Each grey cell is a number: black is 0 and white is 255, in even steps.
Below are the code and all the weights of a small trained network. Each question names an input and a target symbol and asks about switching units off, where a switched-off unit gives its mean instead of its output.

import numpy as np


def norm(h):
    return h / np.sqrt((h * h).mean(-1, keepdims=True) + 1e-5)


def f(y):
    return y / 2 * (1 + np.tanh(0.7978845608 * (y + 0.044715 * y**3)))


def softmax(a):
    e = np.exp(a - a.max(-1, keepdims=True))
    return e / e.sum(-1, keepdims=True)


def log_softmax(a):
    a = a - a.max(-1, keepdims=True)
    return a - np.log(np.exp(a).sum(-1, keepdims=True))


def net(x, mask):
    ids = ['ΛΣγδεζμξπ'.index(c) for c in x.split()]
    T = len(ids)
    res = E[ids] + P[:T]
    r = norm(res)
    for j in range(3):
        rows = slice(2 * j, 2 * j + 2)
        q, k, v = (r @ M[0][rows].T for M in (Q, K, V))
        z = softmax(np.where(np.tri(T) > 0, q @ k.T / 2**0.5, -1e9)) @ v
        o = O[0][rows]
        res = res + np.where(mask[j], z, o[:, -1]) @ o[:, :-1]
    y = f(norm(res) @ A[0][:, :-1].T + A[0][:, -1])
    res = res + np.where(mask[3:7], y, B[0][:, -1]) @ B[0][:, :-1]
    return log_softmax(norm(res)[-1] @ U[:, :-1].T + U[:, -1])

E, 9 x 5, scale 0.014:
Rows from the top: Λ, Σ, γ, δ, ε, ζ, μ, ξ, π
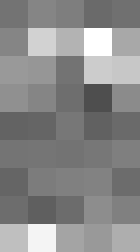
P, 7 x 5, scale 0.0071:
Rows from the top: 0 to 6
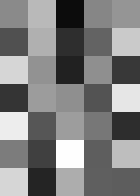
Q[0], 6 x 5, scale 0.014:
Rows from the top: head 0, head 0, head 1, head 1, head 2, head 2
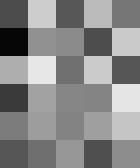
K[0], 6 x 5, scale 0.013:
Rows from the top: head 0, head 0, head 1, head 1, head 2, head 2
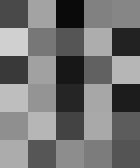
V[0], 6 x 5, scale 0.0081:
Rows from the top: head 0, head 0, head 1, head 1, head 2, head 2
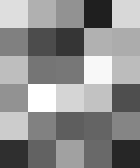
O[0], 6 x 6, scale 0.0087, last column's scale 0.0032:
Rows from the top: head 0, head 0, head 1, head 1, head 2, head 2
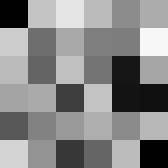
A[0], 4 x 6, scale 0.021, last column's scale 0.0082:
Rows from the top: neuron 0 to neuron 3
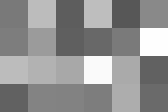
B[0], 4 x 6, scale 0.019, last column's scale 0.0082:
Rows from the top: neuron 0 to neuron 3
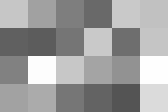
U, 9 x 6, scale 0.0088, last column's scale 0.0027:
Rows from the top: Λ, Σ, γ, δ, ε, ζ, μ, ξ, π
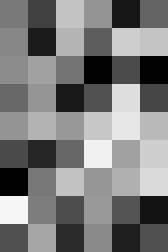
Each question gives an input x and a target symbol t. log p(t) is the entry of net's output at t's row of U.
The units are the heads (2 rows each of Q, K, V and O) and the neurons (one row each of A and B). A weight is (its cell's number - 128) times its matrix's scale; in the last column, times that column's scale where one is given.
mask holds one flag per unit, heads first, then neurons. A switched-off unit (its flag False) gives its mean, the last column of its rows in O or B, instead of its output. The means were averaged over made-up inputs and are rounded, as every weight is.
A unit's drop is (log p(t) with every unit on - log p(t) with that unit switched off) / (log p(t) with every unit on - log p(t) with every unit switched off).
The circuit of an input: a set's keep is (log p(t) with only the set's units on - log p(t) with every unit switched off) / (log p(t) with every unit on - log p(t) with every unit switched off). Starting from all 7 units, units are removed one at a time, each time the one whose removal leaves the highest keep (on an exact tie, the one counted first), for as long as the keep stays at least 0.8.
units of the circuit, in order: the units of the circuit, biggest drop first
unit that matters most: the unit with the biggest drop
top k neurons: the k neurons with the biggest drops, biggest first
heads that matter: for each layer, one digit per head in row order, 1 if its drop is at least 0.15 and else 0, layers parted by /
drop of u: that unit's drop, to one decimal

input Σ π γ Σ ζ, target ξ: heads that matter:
010
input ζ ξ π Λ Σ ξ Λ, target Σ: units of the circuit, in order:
neuron 2; head 1
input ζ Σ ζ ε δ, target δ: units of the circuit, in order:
head 1; neuron 2; head 2
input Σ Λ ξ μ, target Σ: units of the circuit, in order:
head 0; neuron 2; neuron 3
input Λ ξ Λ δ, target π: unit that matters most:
neuron 3
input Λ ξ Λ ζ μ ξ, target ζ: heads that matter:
110
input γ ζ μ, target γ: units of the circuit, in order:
head 1; neuron 3; neuron 2
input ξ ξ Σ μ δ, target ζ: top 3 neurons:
neuron 1; neuron 2; neuron 0
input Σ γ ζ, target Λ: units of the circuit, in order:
neuron 2; head 2
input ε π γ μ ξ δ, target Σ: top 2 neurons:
neuron 2; neuron 3
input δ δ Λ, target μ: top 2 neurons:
neuron 2; neuron 0
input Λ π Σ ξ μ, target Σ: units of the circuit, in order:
head 1; neuron 2
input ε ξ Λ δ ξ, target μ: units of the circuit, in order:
head 0; head 1
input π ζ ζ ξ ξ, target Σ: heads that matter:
010
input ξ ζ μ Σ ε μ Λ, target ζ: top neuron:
neuron 1
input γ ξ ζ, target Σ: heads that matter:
110
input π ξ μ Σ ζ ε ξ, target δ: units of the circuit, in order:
head 1; neuron 2; neuron 3; head 0
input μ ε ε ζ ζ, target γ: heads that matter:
110
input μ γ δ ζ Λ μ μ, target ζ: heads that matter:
001
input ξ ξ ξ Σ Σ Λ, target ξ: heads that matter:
010
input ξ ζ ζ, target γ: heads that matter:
010
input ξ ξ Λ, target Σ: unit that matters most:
head 1
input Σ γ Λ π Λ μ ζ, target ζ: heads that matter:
001
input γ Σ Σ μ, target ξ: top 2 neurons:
neuron 0; neuron 2
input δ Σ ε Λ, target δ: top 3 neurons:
neuron 2; neuron 3; neuron 1
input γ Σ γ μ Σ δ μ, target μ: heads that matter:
100
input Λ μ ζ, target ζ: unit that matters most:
neuron 1
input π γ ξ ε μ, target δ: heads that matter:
011
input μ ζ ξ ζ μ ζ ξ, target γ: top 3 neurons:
neuron 3; neuron 2; neuron 0
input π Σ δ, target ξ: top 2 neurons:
neuron 0; neuron 2
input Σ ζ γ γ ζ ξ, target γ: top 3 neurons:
neuron 3; neuron 2; neuron 1
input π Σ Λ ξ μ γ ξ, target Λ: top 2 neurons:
neuron 2; neuron 0
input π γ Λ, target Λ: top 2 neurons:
neuron 2; neuron 3
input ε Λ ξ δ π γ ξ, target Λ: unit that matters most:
head 1
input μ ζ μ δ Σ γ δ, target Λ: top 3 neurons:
neuron 2; neuron 0; neuron 3
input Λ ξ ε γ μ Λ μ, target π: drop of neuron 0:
0.2
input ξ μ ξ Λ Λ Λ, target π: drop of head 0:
0.4
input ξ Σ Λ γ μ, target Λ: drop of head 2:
0.1
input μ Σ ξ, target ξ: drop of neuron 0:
0.5
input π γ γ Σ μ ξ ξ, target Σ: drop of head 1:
0.2
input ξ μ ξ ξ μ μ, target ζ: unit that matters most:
head 0
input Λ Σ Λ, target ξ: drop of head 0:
0.0
